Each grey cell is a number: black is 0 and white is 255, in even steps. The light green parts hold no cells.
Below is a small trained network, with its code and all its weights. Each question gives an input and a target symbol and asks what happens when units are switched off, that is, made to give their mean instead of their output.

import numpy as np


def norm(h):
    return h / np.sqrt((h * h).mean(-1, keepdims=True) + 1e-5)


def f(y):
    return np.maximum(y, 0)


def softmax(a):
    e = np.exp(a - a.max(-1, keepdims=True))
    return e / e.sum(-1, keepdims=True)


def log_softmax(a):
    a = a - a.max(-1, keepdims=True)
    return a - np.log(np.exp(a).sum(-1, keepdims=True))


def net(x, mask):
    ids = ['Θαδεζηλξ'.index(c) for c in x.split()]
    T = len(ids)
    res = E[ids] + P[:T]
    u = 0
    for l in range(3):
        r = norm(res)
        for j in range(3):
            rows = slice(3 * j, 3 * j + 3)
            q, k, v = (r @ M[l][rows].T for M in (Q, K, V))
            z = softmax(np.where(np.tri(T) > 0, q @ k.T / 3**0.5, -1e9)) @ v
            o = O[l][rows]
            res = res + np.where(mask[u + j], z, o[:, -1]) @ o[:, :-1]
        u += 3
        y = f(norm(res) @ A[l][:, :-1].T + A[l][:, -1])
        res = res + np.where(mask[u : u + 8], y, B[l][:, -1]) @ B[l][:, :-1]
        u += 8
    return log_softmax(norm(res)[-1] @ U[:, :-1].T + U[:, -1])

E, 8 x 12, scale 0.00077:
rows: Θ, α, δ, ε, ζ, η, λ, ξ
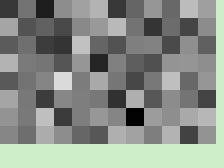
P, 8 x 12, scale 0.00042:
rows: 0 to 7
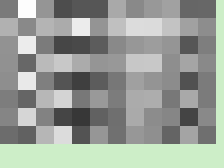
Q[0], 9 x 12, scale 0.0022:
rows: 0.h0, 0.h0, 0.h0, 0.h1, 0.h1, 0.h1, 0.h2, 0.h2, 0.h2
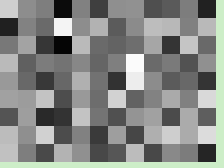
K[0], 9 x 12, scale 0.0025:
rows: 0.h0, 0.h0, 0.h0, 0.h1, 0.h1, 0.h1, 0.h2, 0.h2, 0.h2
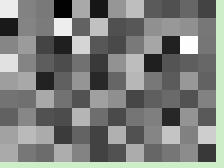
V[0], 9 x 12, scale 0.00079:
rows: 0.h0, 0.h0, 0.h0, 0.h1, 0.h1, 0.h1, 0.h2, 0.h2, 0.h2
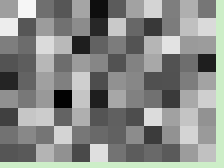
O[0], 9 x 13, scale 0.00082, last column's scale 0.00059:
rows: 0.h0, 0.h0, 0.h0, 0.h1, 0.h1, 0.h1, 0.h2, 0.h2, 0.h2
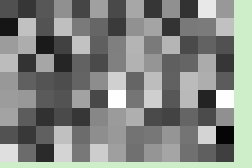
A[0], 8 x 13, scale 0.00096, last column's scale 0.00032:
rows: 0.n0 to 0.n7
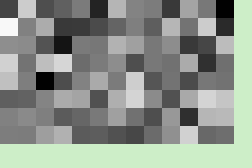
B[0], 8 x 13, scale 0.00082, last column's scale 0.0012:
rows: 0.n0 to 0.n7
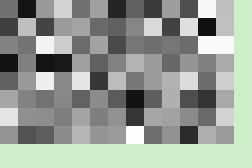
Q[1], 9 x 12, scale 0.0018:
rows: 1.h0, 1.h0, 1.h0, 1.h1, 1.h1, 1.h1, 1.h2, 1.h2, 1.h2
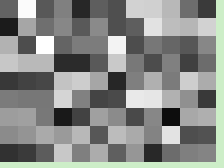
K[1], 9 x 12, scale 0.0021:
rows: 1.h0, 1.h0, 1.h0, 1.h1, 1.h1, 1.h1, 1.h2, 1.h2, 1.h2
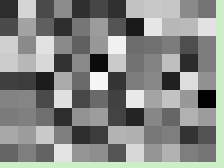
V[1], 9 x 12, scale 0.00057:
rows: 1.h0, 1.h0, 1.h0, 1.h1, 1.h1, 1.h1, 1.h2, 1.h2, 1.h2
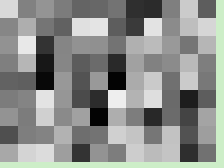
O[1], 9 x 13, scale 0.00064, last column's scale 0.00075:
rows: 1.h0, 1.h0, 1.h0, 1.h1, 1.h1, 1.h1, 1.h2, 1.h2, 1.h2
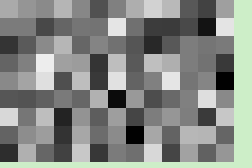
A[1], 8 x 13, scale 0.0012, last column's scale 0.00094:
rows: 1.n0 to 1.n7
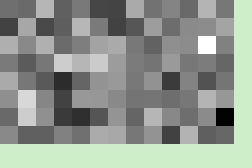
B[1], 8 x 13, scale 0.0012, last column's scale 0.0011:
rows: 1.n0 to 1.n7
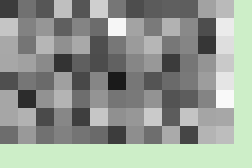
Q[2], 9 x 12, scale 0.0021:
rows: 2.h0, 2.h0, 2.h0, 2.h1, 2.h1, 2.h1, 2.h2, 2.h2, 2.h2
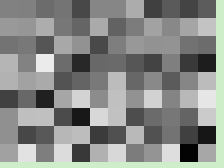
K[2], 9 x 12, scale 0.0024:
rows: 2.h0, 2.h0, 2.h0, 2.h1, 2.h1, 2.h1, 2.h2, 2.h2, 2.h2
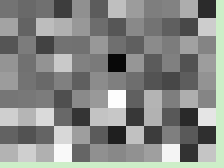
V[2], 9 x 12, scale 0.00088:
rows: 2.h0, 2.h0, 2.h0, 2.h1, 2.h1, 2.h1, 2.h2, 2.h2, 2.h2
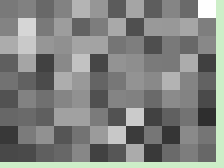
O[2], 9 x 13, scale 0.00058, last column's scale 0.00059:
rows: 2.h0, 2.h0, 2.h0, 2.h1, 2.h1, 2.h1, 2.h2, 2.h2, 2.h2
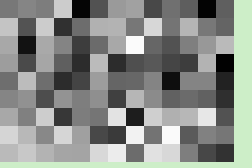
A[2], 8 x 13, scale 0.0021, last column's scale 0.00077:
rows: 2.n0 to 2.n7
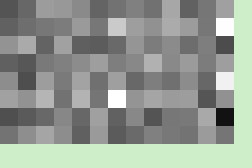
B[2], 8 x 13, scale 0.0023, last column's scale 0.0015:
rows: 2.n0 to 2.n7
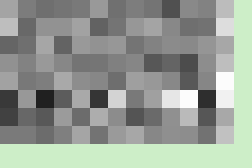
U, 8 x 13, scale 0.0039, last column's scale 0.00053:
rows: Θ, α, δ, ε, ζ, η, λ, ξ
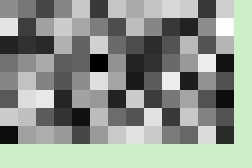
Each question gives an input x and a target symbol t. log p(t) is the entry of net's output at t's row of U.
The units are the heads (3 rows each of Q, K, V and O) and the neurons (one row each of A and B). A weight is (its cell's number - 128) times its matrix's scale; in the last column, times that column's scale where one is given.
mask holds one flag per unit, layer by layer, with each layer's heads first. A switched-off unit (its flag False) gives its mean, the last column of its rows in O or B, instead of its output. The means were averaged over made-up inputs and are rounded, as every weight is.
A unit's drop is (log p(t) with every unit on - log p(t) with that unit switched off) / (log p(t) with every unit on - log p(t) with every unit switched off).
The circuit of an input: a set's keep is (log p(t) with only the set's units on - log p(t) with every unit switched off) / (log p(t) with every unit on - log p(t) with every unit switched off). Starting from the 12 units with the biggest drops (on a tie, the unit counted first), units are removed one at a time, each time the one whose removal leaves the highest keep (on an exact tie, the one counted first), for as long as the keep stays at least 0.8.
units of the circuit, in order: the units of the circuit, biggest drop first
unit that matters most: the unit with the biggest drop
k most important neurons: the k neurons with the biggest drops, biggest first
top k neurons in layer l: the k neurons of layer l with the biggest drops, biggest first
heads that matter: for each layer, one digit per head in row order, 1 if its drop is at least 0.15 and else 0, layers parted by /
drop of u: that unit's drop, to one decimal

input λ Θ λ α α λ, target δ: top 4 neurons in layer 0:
(0.n2; 0.n4; 0.n3; 0.n6)
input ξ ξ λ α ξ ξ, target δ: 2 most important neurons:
(1.n0; 2.n6)
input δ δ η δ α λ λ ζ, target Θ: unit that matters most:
0.h0
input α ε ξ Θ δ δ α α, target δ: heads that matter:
100 / 010 / 000
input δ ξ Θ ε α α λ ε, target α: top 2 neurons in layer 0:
(0.n0; 0.n2)
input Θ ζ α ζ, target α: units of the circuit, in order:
(2.n5; 1.n3)
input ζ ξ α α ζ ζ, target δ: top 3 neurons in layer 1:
(1.n2; 1.n3; 1.n5)
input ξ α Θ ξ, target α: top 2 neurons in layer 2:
(2.n5; 2.n0)
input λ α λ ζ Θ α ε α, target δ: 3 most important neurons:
(0.n3; 2.n6; 2.n5)
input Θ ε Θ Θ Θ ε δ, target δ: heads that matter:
000 / 001 / 000
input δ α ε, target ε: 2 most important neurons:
(2.n5; 0.n0)
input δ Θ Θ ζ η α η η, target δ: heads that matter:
011 / 101 / 010
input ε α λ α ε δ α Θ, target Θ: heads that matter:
000 / 010 / 001
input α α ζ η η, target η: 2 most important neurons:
(2.n5; 2.n2)
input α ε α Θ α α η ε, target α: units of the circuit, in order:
(2.n5)
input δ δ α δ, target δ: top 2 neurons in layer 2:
(2.n6; 2.n1)
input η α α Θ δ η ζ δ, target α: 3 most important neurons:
(0.n1; 0.n4; 1.n0)
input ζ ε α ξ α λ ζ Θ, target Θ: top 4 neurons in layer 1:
(1.n1; 1.n4; 1.n0; 1.n5)
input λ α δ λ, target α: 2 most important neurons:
(2.n5; 1.n4)
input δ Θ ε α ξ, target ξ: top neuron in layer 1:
(1.n6)
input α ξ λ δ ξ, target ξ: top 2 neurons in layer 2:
(2.n5; 2.n2)
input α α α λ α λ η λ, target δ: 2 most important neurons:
(0.n2; 0.n4)
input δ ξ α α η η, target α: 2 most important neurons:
(0.n2; 2.n5)
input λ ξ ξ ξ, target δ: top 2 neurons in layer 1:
(1.n0; 1.n1)
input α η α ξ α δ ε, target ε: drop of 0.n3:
0.0
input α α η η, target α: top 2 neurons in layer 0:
(0.n2; 0.n0)
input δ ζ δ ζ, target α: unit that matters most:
0.h1
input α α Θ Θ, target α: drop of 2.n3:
0.1
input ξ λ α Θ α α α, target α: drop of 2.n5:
0.3
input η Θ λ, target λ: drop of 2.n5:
0.4
